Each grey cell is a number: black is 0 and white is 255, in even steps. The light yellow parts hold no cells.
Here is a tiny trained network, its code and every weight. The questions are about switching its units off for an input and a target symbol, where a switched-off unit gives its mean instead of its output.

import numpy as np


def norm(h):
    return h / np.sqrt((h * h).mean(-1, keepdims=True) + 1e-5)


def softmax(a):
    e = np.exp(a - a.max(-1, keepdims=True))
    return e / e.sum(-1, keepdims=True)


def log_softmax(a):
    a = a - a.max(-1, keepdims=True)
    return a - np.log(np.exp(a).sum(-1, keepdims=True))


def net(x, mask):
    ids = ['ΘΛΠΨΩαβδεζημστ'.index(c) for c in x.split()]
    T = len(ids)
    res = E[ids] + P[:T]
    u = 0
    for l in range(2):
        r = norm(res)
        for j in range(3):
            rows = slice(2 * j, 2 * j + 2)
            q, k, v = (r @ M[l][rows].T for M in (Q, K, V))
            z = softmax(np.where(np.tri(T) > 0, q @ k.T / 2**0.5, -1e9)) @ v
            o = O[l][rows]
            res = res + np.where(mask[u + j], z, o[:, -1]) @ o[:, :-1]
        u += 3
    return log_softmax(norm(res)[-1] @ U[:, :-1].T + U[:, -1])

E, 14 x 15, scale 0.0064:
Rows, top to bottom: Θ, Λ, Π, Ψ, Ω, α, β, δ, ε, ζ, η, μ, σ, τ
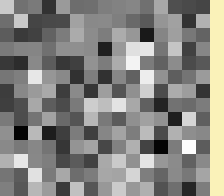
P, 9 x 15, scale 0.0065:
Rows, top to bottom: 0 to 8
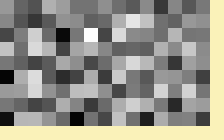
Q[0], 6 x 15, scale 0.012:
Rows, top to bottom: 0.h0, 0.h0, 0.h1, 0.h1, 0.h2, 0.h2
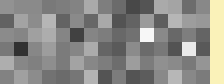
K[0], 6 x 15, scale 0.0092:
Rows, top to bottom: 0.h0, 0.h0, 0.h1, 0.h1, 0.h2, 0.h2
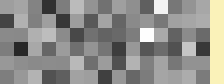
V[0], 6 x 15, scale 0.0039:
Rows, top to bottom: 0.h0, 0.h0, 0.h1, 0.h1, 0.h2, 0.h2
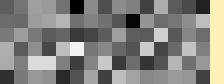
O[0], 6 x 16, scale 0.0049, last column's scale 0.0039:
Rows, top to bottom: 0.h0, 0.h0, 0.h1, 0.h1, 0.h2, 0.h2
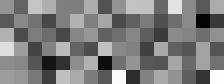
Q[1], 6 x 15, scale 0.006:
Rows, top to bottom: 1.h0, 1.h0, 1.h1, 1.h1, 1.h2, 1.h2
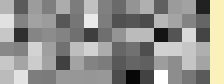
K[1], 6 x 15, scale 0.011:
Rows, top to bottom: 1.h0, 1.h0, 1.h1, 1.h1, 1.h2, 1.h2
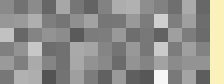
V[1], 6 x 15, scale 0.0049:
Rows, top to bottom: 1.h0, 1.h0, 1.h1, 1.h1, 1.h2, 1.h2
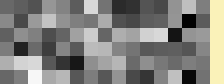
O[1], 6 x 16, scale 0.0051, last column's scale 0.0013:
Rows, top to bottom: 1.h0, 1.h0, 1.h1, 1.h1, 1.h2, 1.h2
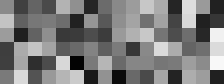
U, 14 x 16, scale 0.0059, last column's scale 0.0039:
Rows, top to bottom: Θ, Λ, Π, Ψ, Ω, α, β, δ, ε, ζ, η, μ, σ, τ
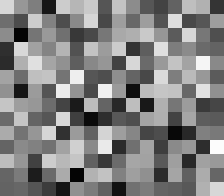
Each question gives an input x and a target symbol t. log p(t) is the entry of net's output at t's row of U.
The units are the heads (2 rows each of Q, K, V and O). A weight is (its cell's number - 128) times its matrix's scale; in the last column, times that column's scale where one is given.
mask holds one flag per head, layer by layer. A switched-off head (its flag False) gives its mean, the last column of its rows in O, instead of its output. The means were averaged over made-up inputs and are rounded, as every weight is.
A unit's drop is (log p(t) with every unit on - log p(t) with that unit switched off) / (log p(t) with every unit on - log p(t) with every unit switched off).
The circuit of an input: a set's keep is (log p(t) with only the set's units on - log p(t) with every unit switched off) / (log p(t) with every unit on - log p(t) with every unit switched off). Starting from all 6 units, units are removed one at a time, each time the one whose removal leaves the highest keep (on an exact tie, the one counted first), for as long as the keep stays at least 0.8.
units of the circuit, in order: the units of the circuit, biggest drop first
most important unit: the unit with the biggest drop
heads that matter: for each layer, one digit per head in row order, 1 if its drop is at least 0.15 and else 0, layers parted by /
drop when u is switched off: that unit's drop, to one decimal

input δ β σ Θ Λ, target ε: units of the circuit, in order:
[1.h2 1.h0]
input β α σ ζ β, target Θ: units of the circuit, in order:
[1.h1 1.h0]
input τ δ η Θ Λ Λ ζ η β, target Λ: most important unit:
0.h0
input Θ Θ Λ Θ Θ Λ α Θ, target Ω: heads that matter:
001 / 010
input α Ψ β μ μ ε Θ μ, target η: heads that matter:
100 / 000
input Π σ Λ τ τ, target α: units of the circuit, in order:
[1.h2 1.h1]
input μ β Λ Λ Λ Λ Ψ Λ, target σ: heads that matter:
001 / 001
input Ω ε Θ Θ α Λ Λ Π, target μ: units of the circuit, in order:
[0.h0 1.h2 1.h0]
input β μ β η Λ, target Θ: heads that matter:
010 / 111
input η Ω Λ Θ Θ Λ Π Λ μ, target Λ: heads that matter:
010 / 000
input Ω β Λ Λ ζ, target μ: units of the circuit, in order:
[1.h2 1.h0 0.h0]
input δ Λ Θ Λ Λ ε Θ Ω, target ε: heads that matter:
000 / 011
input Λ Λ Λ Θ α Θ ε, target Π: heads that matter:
000 / 010
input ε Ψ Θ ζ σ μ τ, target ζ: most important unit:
1.h1
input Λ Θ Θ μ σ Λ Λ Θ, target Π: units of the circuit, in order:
[0.h2 1.h0]
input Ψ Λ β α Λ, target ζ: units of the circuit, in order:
[0.h2 1.h2 1.h0]
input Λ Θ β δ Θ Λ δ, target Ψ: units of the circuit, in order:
[1.h2 0.h2]
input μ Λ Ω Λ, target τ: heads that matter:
001 / 000
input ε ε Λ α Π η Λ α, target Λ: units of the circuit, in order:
[1.h2 0.h0]
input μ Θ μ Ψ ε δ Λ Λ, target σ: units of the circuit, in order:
[1.h2 0.h2]
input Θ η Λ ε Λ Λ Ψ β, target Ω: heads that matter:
001 / 010
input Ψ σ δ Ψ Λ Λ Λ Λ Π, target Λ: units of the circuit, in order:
[0.h1]
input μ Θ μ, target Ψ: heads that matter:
101 / 001
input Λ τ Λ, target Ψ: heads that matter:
001 / 001
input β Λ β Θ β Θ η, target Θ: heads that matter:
010 / 110
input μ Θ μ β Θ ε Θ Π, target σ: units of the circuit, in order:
[1.h2 1.h0]
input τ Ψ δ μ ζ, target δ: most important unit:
1.h0
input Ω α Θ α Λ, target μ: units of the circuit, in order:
[0.h0 1.h2 1.h0 0.h1]
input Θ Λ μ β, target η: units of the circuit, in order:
[1.h1 1.h2]
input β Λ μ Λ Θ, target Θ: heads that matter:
000 / 010
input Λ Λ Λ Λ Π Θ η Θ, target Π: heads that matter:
101 / 100
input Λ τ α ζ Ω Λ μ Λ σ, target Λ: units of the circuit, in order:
[0.h1 1.h0 1.h1]
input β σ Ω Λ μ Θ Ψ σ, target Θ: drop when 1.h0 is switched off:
0.2
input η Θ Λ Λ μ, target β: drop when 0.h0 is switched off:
0.0
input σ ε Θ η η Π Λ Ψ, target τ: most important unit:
0.h2
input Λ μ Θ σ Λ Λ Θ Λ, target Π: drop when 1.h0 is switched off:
0.3
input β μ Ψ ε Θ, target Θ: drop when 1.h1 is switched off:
1.1
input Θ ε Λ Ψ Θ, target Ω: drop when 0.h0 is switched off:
0.1
